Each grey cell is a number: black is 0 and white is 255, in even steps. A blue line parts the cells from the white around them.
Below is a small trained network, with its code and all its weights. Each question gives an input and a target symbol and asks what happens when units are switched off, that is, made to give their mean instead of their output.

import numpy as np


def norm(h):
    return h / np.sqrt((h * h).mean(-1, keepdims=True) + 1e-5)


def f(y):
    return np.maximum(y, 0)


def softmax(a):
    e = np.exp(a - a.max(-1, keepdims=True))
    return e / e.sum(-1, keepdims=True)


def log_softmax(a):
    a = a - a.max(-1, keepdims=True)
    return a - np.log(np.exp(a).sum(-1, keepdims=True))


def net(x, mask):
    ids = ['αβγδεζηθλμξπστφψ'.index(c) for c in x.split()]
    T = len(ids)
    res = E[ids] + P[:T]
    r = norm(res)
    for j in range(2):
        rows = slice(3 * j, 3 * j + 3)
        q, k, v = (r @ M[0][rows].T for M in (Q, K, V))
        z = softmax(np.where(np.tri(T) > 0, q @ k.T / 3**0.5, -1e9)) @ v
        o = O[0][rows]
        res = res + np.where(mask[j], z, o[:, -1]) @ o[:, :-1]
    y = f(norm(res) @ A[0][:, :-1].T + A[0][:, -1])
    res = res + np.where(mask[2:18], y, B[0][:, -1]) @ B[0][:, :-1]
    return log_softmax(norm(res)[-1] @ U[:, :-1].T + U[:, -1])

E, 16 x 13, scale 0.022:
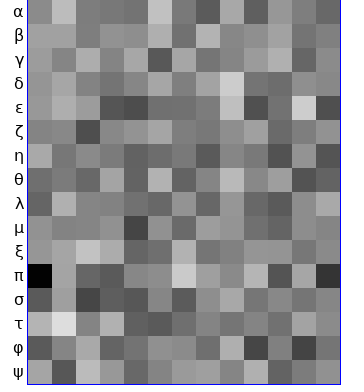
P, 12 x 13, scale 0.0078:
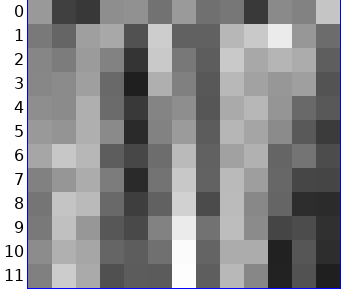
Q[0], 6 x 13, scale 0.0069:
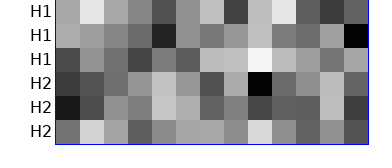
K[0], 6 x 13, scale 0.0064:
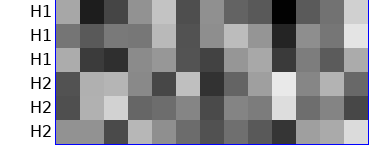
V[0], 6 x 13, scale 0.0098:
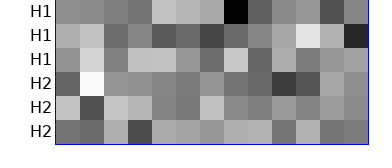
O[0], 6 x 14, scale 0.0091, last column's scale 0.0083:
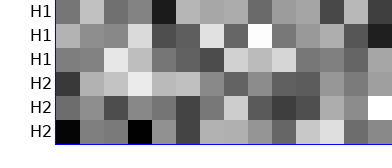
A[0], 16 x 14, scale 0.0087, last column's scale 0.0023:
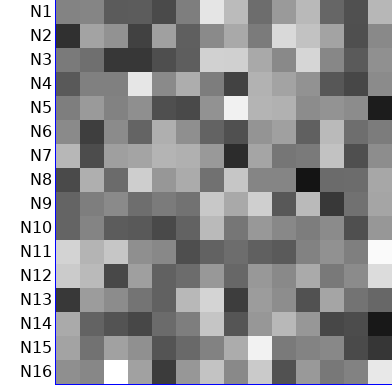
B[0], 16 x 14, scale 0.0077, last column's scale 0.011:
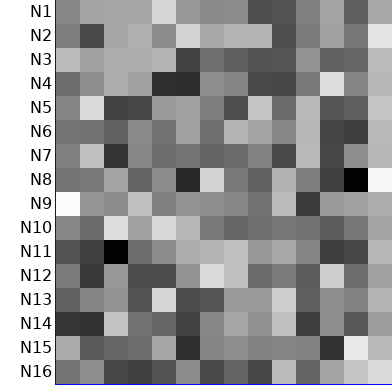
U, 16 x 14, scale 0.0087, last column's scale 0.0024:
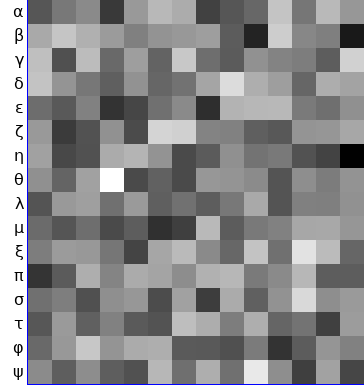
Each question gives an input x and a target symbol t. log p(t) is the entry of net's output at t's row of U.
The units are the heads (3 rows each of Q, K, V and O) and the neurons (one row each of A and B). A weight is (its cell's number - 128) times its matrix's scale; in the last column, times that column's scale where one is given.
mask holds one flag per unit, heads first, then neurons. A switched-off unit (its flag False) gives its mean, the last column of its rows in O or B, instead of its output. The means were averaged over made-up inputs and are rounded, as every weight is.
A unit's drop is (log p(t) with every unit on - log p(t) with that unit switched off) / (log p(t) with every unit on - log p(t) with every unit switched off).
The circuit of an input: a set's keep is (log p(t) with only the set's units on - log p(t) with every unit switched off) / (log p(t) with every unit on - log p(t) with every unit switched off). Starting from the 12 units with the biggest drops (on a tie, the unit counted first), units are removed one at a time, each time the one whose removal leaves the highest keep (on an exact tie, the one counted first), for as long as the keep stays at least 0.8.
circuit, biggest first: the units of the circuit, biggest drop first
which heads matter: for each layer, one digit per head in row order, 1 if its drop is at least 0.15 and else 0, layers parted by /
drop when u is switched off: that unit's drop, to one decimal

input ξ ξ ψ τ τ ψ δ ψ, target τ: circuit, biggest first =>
(H2; N8; H1; N5)
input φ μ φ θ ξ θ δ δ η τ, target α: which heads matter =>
10
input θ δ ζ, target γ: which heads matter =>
11
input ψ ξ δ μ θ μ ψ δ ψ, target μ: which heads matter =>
11
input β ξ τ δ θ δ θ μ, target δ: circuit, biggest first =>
(H1; N5; N15)
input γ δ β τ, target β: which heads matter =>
11
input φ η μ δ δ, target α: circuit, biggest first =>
(H1)
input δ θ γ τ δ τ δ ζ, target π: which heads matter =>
01
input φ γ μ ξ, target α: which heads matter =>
10
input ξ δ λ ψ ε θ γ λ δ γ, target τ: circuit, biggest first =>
(H2; H1; N11)
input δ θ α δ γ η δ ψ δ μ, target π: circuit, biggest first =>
(H2; N2)
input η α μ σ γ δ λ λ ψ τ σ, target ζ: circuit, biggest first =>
(H1; H2)
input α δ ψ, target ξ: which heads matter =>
10
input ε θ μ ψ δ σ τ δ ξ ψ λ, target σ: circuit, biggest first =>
(H1)
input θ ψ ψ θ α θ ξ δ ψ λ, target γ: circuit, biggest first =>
(H2; N3; N10)
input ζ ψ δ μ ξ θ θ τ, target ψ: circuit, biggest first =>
(H2; H1)
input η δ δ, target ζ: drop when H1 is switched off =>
0.6
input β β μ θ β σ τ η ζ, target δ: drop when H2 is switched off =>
0.3
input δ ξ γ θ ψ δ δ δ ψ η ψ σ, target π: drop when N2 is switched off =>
0.2
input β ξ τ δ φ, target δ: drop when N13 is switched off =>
0.0
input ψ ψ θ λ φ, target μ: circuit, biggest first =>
(H2)
